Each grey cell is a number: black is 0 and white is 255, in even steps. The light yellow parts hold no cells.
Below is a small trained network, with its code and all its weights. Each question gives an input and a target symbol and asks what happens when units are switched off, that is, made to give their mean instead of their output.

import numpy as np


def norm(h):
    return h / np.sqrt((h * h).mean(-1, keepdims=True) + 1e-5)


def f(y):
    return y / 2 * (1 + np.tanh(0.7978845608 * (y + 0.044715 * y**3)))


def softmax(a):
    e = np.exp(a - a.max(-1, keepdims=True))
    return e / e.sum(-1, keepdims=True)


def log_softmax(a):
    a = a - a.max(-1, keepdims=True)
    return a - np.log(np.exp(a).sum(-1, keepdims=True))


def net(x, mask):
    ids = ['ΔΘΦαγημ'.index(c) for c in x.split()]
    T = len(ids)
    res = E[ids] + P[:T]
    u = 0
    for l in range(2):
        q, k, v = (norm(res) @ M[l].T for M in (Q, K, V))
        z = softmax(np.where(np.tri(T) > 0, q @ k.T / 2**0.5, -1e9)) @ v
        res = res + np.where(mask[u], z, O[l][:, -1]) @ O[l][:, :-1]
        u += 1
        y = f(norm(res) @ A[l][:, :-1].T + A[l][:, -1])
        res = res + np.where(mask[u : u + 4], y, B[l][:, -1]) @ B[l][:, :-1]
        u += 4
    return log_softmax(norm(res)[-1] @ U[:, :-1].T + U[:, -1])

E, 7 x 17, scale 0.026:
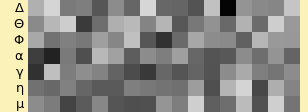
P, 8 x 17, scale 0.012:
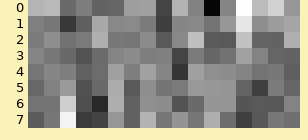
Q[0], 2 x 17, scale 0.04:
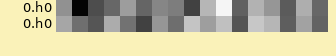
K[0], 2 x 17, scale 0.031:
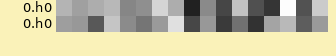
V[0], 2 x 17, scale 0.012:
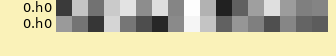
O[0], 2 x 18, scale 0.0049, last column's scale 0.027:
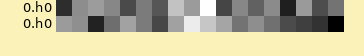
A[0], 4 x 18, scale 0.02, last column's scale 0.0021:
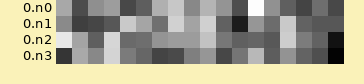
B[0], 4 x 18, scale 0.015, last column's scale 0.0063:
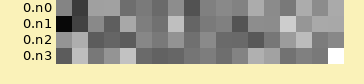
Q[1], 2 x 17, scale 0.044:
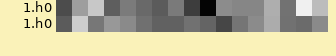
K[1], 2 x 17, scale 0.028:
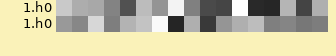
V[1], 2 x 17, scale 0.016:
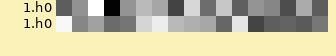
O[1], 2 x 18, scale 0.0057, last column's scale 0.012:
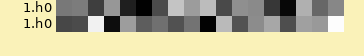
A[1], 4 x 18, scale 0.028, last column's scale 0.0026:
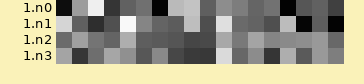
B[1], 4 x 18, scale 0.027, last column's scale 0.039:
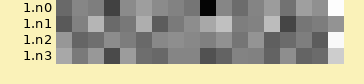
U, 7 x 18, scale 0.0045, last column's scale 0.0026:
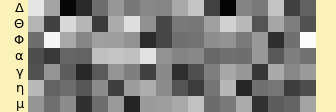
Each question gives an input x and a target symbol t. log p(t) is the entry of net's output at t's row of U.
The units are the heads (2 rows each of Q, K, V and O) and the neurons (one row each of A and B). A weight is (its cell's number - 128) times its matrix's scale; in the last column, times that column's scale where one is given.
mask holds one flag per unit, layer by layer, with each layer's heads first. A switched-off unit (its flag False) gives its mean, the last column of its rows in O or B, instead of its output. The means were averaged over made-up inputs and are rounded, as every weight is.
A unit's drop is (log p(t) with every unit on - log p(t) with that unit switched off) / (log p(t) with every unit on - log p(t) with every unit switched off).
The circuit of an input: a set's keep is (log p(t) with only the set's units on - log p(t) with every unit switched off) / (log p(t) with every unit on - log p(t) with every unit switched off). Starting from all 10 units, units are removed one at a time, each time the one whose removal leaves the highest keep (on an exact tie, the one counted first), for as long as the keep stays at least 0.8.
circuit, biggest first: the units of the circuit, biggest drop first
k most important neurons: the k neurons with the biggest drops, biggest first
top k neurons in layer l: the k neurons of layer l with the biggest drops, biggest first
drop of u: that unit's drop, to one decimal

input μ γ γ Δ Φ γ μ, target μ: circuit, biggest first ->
[1.n1, 0.h0, 1.h0]
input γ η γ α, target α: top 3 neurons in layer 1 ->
[1.n0, 1.n2, 1.n3]
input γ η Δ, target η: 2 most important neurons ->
[1.n0, 1.n1]
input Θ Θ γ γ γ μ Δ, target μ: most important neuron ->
[1.n1]
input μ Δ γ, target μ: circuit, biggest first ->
[1.h0, 0.h0, 1.n1]
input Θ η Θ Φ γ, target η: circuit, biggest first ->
[0.h0, 1.h0, 1.n0]
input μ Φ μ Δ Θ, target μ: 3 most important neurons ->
[1.n1, 1.n0, 0.n2]
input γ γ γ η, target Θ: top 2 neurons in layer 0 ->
[0.n0, 0.n3]
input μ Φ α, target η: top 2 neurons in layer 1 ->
[1.n0, 1.n1]
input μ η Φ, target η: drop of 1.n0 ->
0.2
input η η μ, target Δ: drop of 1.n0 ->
0.7
